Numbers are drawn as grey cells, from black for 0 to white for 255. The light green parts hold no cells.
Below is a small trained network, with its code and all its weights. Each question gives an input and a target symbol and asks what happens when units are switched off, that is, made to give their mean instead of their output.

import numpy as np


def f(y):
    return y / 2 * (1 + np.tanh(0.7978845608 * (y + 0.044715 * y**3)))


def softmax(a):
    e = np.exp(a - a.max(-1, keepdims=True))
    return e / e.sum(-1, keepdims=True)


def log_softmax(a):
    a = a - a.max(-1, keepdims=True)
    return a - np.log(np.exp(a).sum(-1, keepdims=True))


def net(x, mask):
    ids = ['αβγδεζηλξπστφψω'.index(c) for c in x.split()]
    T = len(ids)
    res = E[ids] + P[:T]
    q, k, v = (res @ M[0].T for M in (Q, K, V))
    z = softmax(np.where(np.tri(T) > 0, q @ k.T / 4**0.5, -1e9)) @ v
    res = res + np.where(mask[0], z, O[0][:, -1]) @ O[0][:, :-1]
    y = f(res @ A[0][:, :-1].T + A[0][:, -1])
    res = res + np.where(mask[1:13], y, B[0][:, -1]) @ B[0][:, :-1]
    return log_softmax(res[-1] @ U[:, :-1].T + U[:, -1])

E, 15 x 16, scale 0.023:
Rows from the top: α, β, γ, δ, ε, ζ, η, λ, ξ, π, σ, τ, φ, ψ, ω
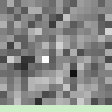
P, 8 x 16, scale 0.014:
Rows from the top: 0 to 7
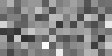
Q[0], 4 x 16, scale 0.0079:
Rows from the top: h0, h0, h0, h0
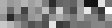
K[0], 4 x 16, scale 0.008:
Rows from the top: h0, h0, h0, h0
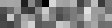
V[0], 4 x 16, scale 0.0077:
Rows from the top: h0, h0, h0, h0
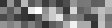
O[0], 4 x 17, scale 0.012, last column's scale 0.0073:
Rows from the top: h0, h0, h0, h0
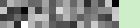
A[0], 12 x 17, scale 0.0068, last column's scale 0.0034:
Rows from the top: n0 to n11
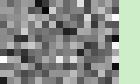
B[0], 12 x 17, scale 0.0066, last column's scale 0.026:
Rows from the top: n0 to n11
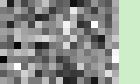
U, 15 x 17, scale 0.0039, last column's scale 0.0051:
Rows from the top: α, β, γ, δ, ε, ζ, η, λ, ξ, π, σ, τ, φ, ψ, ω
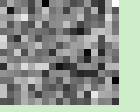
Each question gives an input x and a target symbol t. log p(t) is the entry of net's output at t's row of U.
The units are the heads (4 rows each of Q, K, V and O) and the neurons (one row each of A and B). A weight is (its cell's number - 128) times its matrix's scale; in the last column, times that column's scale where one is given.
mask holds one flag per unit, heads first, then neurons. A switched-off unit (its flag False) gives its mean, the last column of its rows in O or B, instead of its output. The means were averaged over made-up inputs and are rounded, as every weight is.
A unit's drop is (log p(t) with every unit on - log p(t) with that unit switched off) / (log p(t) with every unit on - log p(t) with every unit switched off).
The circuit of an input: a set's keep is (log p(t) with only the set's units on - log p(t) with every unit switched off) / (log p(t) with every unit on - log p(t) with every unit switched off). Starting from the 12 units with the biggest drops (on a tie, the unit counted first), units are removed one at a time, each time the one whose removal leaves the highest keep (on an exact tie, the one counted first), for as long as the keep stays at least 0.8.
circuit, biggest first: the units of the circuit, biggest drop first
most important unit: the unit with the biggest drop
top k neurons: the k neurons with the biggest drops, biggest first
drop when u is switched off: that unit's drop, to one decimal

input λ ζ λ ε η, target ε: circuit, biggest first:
(h0, n8, n10)
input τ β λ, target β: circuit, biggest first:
(h0, n5, n0)
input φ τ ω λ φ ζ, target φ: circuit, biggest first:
(h0, n1)
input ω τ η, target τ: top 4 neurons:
(n5, n10, n8, n7)
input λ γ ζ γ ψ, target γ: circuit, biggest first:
(h0, n4)
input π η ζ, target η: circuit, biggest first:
(h0, n5)
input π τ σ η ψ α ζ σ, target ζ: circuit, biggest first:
(h0, n8, n11)
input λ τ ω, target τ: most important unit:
n5
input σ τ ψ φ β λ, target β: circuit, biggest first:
(h0, n5)
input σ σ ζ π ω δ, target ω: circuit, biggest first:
(h0, n3)
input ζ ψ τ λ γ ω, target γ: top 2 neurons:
(n4, n1)
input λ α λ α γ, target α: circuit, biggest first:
(h0, n7, n5)
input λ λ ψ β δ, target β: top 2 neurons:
(n0, n5)
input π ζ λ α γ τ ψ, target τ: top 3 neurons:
(n5, n10, n8)
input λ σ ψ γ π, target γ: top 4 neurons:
(n4, n1, n8, n9)
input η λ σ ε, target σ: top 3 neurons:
(n11, n2, n5)
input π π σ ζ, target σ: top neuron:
(n11)
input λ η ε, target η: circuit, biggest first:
(h0, n10)
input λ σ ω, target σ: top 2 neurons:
(n11, n5)
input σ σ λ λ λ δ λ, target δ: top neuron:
(n3)
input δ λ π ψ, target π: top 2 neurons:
(n7, n11)
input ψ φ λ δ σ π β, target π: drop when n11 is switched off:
0.1
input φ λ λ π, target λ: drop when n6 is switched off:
0.0
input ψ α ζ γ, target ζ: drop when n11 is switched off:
0.1
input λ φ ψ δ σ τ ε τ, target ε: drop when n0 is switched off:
0.3
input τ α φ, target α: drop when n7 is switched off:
0.2
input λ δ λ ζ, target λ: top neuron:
(n11)
